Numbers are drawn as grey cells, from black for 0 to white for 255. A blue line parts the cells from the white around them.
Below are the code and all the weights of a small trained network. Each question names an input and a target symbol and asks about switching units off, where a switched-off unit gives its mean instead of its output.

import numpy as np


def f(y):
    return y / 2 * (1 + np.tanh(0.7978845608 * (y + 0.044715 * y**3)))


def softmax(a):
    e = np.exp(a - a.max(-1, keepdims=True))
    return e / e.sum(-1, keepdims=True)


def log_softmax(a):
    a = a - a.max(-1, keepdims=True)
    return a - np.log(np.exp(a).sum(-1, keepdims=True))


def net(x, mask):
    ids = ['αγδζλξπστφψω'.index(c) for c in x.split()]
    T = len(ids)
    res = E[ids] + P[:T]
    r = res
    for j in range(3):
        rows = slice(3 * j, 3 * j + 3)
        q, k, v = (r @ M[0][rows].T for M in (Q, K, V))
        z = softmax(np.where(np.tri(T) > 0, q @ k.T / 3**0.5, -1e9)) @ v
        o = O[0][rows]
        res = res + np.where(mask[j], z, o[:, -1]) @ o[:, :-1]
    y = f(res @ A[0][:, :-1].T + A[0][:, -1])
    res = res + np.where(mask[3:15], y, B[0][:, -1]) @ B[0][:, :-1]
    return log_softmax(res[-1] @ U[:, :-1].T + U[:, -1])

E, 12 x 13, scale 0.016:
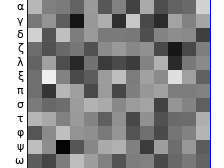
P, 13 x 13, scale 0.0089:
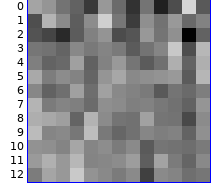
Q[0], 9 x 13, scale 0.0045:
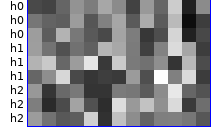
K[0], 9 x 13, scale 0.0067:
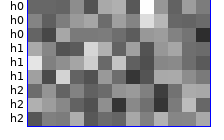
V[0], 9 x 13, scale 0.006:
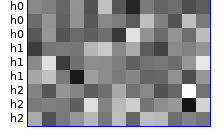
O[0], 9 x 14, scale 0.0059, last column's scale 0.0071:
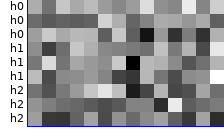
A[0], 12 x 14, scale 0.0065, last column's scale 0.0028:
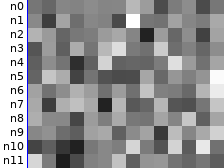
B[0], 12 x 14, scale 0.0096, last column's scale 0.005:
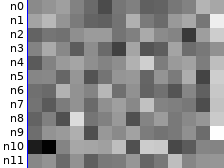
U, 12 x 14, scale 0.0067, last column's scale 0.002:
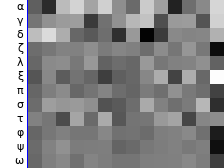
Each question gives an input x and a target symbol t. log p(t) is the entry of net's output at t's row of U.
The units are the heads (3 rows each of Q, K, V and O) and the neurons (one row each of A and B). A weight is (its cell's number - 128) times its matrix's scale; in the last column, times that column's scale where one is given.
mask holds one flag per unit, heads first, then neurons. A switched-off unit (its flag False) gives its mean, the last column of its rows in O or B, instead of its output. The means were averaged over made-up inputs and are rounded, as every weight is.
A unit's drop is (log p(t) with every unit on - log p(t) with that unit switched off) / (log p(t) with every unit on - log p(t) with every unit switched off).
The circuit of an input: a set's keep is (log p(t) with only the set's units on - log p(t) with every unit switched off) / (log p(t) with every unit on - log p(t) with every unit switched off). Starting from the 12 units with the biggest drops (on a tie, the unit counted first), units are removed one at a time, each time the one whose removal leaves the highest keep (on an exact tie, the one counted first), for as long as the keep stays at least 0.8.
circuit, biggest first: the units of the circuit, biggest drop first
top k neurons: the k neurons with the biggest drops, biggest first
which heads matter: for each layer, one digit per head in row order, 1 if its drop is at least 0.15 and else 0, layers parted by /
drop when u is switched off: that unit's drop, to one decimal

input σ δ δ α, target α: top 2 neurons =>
[n6 n10]
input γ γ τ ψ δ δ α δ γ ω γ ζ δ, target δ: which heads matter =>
111
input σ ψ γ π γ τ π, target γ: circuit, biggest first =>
[h1 n1]
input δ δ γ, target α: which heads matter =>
100
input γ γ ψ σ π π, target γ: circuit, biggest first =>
[h1 h2]
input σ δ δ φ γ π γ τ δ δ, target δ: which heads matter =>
110
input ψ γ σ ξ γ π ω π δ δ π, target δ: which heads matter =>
010
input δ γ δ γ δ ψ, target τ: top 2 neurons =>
[n2 n11]
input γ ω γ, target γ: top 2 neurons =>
[n4 n9]
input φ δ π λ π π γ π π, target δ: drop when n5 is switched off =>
0.0
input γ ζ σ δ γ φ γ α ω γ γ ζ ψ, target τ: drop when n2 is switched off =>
0.5
